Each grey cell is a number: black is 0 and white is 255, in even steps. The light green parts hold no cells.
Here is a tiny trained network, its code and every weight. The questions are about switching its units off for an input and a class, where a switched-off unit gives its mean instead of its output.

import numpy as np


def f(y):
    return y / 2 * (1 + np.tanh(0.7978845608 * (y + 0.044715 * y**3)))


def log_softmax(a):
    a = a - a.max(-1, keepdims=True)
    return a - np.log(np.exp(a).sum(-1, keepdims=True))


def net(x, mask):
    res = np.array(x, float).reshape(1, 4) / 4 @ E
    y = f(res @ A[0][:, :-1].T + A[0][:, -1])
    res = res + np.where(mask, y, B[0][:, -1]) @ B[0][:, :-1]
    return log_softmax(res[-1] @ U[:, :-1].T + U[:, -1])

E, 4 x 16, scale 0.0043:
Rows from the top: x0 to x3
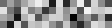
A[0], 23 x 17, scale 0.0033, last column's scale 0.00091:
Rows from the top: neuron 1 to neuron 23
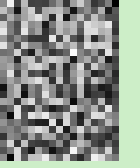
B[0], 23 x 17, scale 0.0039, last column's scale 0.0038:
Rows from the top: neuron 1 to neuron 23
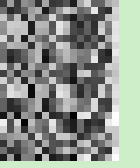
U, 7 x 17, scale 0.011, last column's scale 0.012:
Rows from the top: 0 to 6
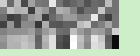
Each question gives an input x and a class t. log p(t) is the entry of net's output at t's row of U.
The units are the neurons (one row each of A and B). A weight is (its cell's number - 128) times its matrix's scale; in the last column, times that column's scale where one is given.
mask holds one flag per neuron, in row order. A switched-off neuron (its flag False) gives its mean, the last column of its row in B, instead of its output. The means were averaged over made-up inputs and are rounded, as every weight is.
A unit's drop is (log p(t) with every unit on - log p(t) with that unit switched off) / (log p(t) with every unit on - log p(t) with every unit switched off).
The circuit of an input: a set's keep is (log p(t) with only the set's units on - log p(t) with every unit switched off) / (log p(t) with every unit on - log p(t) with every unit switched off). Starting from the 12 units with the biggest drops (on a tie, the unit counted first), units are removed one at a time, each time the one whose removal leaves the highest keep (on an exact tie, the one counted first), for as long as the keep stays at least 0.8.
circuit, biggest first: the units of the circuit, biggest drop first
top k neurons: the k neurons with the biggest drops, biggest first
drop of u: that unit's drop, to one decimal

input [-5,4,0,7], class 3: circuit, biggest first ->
[neuron 23]
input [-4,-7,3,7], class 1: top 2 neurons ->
[neuron 14; neuron 13]
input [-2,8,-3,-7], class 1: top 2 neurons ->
[neuron 4; neuron 5]
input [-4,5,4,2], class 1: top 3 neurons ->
[neuron 4; neuron 5; neuron 7]
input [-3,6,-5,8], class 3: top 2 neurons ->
[neuron 23; neuron 17]
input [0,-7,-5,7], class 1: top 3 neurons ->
[neuron 14; neuron 13; neuron 20]
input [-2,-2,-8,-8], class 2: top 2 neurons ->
[neuron 22; neuron 8]
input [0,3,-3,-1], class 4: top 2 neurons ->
[neuron 14; neuron 13]
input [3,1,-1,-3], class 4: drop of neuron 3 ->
-0.1
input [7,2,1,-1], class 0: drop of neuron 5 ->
0.0
